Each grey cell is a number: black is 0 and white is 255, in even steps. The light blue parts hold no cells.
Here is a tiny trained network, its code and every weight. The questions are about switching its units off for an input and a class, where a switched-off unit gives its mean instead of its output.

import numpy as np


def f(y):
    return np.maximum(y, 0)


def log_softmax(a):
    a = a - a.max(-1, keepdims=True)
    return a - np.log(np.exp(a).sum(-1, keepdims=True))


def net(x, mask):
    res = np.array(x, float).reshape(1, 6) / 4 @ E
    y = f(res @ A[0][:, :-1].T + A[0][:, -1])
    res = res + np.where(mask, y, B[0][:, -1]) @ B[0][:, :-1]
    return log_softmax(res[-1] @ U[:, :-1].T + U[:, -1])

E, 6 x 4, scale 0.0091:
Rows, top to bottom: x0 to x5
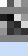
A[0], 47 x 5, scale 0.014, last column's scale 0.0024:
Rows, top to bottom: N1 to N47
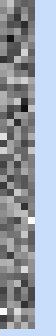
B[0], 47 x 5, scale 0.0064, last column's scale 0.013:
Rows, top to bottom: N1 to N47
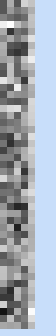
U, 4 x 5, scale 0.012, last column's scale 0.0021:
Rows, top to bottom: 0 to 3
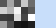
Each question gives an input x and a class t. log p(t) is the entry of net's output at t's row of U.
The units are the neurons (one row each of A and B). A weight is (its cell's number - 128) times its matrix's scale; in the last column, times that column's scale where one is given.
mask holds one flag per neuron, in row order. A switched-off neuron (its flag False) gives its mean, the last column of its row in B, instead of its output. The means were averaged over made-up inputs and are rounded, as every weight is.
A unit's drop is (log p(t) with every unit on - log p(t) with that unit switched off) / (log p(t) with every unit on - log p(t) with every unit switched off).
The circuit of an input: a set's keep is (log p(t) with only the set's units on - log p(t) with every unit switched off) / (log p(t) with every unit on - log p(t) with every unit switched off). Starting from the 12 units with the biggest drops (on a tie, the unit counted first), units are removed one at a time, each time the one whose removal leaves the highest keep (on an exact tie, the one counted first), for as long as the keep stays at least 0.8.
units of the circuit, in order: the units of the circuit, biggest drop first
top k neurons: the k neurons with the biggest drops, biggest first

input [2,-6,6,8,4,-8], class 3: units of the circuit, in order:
N8
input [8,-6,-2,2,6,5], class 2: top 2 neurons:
N45; N20
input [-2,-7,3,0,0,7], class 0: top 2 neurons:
N45; N20
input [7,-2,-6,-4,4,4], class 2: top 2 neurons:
N45; N20
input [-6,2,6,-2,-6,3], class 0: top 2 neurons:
N9; N33
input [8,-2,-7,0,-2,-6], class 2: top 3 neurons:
N45; N20; N9
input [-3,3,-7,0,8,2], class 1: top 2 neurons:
N16; N4
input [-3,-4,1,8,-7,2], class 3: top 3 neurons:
N8; N16; N4
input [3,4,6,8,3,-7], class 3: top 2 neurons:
N8; N7
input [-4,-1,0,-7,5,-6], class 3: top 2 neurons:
N30; N21
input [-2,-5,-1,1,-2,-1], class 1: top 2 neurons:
N45; N20
